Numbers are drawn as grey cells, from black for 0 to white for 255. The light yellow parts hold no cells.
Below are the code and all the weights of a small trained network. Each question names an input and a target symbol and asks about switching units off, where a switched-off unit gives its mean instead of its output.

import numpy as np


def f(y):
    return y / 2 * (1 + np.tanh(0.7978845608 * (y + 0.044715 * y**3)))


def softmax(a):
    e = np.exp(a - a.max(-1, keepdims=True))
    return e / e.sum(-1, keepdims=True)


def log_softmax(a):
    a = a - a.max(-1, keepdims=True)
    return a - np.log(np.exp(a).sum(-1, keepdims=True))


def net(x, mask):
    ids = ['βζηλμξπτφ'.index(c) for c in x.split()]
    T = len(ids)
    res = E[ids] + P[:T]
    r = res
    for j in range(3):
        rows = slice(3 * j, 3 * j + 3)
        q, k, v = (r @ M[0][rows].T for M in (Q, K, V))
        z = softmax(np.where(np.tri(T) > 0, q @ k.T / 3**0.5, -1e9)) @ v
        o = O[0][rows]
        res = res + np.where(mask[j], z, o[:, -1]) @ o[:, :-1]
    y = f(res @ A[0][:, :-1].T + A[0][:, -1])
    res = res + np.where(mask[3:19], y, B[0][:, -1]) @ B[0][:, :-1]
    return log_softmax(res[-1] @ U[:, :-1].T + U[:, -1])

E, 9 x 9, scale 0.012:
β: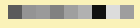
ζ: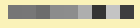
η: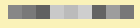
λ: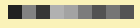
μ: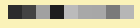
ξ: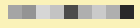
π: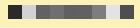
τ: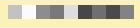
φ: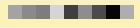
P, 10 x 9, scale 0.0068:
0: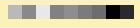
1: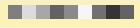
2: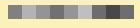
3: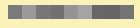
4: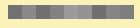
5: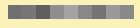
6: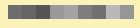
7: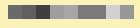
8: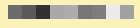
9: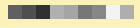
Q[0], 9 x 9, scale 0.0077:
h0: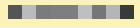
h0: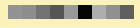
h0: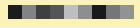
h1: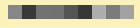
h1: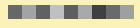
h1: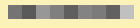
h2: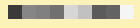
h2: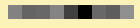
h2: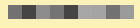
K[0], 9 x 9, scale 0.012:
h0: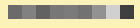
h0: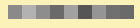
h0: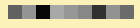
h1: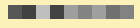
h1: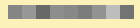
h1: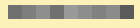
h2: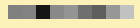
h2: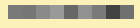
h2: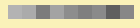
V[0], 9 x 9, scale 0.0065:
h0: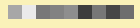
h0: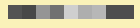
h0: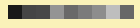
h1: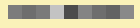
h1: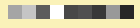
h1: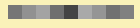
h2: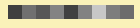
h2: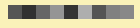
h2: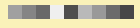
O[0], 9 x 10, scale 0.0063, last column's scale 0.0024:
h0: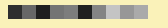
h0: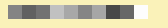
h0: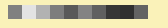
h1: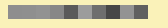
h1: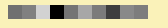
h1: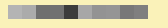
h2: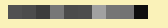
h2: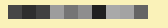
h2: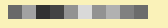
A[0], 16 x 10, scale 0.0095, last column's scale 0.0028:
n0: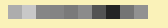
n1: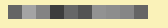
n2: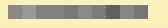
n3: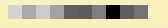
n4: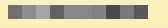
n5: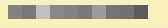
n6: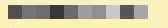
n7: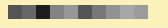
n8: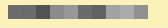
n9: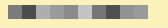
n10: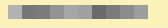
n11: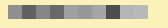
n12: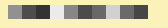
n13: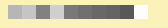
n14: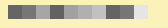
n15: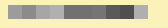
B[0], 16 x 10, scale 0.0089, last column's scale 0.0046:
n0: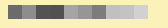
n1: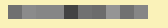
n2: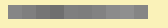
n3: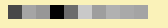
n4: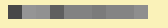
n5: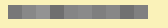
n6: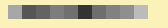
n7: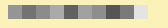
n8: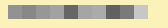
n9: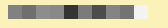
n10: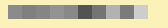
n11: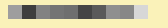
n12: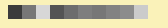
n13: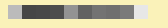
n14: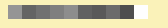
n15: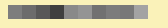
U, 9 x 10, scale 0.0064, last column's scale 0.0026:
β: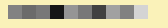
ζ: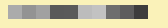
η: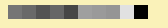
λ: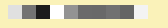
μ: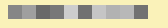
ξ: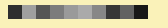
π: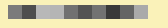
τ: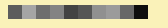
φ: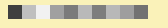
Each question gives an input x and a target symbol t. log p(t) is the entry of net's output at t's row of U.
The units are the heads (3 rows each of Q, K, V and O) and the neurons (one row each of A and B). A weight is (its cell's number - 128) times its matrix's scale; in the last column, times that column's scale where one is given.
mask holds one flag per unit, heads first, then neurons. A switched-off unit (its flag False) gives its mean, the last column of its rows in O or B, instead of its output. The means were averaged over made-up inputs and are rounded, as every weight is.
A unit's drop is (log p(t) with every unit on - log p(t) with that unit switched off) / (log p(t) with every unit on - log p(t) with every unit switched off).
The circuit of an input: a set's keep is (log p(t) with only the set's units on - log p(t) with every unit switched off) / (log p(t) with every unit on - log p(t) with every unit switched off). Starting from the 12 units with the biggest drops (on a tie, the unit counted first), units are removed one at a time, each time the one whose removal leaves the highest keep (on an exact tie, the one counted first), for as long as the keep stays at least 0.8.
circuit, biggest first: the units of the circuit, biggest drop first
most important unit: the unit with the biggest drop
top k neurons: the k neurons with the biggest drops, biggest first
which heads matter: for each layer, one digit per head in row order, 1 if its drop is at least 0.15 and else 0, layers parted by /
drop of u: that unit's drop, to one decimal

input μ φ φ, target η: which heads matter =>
010
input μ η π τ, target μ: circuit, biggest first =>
[n9, n0]
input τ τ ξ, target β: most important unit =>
n14
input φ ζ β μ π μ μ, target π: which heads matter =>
001
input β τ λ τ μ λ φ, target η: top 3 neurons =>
[n3, n14, n0]
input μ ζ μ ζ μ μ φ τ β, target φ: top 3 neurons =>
[n14, n11, n13]
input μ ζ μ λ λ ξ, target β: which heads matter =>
100
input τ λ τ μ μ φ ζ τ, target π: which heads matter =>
101
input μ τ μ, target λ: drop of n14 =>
0.1
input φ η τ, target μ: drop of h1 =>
0.2
